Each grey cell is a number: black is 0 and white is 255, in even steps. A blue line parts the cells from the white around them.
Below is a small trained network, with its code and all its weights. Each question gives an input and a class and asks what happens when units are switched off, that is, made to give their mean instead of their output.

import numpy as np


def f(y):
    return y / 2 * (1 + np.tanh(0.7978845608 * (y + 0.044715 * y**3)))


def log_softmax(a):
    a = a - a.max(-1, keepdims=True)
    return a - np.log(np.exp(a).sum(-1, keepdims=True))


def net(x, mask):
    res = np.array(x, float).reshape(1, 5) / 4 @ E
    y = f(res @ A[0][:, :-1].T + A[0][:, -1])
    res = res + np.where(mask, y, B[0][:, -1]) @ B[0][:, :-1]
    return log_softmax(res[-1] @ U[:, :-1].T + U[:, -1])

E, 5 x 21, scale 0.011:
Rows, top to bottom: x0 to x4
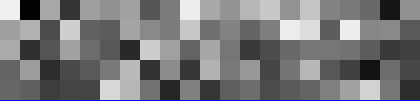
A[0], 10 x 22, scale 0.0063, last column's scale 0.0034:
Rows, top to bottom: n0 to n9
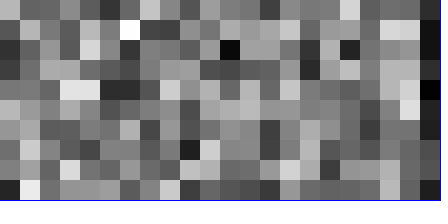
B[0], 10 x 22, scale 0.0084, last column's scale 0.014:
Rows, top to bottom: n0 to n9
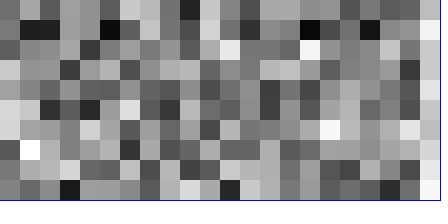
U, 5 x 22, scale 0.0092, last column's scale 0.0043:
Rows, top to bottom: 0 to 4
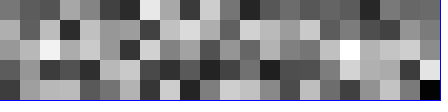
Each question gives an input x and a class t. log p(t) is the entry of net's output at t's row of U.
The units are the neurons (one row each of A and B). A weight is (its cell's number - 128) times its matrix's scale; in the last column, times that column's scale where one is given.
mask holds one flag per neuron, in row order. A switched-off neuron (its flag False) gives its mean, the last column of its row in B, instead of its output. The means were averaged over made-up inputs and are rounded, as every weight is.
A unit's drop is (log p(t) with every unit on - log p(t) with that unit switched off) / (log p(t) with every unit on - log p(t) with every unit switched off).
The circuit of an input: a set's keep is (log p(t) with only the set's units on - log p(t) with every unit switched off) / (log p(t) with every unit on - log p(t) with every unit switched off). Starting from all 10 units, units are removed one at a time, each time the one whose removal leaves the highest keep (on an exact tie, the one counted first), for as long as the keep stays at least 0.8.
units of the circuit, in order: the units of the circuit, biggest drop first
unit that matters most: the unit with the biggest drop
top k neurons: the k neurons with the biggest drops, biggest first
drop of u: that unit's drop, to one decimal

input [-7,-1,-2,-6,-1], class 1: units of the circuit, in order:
n9, n7
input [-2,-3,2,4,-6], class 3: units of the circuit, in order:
n5, n4
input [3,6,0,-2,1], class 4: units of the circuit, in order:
n9, n8
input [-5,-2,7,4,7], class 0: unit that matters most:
n5
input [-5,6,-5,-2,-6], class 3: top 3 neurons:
n4, n5, n2
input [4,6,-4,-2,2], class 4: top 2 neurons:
n8, n9
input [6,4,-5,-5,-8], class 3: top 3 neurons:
n5, n4, n9
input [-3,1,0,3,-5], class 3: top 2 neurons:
n4, n5
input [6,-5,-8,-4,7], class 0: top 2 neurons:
n1, n9
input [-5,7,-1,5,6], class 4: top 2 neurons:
n8, n5
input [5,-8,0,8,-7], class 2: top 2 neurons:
n6, n7
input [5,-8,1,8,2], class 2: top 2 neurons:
n6, n7
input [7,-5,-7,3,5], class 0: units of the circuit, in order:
n1, n9
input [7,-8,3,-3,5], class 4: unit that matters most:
n2
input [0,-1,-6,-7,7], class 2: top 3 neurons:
n5, n4, n3
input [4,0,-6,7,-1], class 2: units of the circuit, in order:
n6, n9
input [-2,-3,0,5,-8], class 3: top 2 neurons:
n5, n4
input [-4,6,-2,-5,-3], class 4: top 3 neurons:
n8, n6, n7
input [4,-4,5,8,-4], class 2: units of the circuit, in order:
n6, n7
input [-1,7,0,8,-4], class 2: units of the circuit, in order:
n6
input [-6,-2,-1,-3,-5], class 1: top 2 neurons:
n9, n3
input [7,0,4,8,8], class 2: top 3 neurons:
n6, n9, n7
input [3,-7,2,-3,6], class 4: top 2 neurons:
n2, n5
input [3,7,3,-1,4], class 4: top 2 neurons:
n8, n1
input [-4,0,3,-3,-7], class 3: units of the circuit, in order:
n4, n5
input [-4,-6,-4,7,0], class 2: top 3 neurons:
n7, n6, n8
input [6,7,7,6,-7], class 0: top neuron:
n0
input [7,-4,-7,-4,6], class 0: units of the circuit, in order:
n1, n9
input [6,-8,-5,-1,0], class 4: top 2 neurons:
n2, n9
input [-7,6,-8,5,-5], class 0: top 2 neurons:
n1, n7
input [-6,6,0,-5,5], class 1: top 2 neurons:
n9, n3
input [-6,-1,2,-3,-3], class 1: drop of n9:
0.3
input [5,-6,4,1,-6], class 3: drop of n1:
0.2
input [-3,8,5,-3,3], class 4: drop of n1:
0.3
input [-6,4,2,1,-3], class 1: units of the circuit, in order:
n9
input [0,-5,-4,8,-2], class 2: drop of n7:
0.2
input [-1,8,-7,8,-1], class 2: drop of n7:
0.7
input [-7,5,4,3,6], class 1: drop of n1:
0.1
